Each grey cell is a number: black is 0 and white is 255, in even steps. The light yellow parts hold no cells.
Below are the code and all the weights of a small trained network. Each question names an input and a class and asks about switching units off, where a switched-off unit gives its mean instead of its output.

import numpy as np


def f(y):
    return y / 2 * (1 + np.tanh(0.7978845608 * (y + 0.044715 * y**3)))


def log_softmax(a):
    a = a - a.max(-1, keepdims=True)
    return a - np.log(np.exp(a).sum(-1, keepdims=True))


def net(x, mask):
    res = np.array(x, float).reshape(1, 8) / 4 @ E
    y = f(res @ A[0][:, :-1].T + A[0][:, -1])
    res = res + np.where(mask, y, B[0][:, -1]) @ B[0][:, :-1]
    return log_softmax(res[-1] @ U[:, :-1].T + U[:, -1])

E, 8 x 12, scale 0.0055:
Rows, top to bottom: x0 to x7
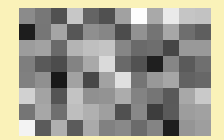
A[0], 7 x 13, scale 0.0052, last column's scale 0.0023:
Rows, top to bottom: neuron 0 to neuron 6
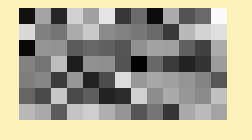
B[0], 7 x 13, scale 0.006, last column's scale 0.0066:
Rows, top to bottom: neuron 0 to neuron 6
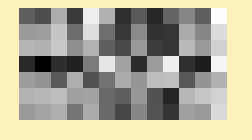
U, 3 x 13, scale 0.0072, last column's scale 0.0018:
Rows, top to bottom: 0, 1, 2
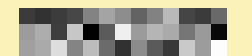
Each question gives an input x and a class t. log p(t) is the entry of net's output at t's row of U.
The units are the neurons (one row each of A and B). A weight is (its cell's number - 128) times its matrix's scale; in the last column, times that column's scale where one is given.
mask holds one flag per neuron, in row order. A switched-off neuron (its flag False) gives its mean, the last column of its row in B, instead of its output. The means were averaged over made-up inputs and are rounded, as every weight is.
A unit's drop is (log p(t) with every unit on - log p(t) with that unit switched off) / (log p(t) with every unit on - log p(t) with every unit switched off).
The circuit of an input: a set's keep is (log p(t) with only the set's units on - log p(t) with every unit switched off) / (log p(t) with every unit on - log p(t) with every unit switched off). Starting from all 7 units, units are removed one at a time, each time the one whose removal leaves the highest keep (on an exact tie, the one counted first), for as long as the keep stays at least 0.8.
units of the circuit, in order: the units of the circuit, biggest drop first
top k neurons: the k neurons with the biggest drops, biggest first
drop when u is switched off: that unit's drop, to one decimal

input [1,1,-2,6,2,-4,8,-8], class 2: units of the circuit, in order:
neuron 3
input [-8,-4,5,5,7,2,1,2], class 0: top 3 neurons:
neuron 3; neuron 2; neuron 5
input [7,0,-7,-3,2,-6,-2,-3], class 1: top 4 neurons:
neuron 4; neuron 0; neuron 1; neuron 6
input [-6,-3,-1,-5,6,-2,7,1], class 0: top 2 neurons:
neuron 5; neuron 2
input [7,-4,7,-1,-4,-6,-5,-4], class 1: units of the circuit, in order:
neuron 0; neuron 1
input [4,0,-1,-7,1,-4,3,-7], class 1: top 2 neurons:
neuron 4; neuron 1
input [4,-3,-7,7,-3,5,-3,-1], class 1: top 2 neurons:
neuron 0; neuron 3
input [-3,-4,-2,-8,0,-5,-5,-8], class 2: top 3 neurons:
neuron 2; neuron 5; neuron 3
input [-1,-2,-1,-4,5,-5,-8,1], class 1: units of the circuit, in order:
neuron 0; neuron 4
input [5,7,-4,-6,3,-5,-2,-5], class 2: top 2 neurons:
neuron 2; neuron 5
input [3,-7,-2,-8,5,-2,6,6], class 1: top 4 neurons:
neuron 0; neuron 4; neuron 2; neuron 5
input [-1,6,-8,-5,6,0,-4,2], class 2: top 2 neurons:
neuron 2; neuron 5
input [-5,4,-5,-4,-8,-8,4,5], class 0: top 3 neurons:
neuron 3; neuron 1; neuron 6
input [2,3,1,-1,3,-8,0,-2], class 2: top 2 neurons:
neuron 2; neuron 3
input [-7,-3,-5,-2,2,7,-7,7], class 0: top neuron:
neuron 3
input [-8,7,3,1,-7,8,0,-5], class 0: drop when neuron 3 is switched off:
0.7
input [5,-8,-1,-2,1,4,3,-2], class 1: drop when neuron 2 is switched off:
0.4
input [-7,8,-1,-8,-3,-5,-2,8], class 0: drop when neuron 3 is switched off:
1.9
